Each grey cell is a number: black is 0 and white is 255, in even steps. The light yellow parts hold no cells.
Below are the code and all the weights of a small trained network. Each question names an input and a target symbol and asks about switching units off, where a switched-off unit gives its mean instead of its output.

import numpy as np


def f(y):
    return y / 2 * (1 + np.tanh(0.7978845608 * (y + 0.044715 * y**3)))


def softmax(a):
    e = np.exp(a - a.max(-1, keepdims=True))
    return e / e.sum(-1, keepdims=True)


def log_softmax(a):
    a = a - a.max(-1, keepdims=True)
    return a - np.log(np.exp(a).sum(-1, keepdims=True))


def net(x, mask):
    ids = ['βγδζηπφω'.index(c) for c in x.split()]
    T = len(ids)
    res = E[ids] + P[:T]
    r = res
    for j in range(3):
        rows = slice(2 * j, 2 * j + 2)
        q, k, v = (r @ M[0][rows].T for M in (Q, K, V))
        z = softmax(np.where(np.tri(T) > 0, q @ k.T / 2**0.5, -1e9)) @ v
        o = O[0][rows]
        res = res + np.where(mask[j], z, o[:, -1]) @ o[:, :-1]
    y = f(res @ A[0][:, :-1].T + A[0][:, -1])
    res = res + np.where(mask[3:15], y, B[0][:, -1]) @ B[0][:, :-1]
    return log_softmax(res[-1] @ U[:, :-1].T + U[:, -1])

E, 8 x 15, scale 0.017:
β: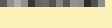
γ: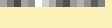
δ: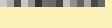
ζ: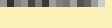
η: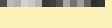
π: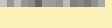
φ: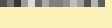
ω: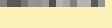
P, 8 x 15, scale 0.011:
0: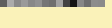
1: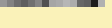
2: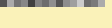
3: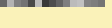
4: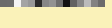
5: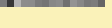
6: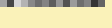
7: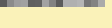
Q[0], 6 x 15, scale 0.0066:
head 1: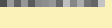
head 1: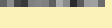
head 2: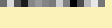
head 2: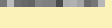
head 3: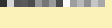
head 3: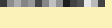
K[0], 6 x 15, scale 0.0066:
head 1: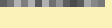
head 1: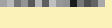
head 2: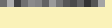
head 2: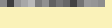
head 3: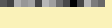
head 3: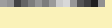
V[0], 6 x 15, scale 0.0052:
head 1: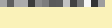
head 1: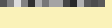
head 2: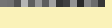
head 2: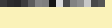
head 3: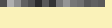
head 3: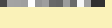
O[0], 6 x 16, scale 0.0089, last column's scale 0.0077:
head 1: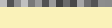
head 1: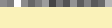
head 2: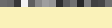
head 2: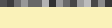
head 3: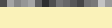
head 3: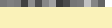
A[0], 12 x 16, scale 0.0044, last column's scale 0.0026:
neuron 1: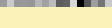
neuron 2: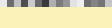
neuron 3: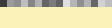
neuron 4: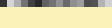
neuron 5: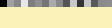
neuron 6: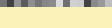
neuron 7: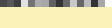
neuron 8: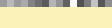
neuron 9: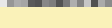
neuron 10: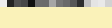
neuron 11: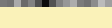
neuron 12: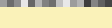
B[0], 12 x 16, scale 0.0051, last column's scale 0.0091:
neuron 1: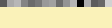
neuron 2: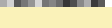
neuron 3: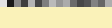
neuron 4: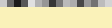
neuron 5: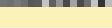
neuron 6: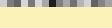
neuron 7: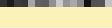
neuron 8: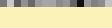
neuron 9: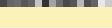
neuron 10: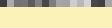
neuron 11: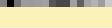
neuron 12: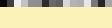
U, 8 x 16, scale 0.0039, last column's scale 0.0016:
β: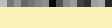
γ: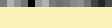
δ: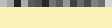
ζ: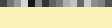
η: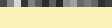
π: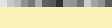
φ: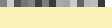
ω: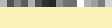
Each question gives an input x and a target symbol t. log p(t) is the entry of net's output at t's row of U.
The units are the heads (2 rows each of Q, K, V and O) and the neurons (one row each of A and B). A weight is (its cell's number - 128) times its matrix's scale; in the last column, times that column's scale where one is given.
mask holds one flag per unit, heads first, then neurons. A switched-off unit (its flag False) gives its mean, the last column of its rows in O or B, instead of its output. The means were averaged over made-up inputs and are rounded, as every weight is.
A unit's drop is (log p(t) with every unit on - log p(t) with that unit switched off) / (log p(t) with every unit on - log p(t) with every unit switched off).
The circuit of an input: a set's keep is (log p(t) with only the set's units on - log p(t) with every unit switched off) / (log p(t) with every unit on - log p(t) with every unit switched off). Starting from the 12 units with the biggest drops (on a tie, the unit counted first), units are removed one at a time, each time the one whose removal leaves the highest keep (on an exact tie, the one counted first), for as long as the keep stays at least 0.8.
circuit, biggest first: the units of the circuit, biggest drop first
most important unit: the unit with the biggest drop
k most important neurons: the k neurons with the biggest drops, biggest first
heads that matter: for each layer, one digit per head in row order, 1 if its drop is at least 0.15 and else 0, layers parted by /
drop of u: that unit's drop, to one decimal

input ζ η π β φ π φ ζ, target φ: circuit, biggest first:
[head 1; neuron 9]
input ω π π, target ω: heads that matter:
010
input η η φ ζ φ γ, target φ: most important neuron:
[neuron 9]
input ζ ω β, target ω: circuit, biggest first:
[head 2; neuron 1; neuron 8]
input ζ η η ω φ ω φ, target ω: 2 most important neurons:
[neuron 1; neuron 8]
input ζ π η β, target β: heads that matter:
000
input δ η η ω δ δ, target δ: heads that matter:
100
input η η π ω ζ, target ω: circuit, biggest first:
[head 2; neuron 1]
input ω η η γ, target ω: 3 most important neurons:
[neuron 1; neuron 8; neuron 7]
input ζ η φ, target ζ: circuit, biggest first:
[head 3; neuron 12]
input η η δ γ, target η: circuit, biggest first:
[head 3; neuron 7; neuron 6]
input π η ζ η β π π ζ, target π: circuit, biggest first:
[head 2; neuron 7; neuron 2]
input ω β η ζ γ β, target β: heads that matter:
001
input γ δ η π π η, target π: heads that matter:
010
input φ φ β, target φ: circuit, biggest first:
[head 1]
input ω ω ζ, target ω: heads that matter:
010
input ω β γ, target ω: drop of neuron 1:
0.2
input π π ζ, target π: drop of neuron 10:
-0.1
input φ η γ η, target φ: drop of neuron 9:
0.2
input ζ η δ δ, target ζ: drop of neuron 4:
0.1
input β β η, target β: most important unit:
head 3
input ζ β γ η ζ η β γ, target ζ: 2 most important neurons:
[neuron 12; neuron 2]
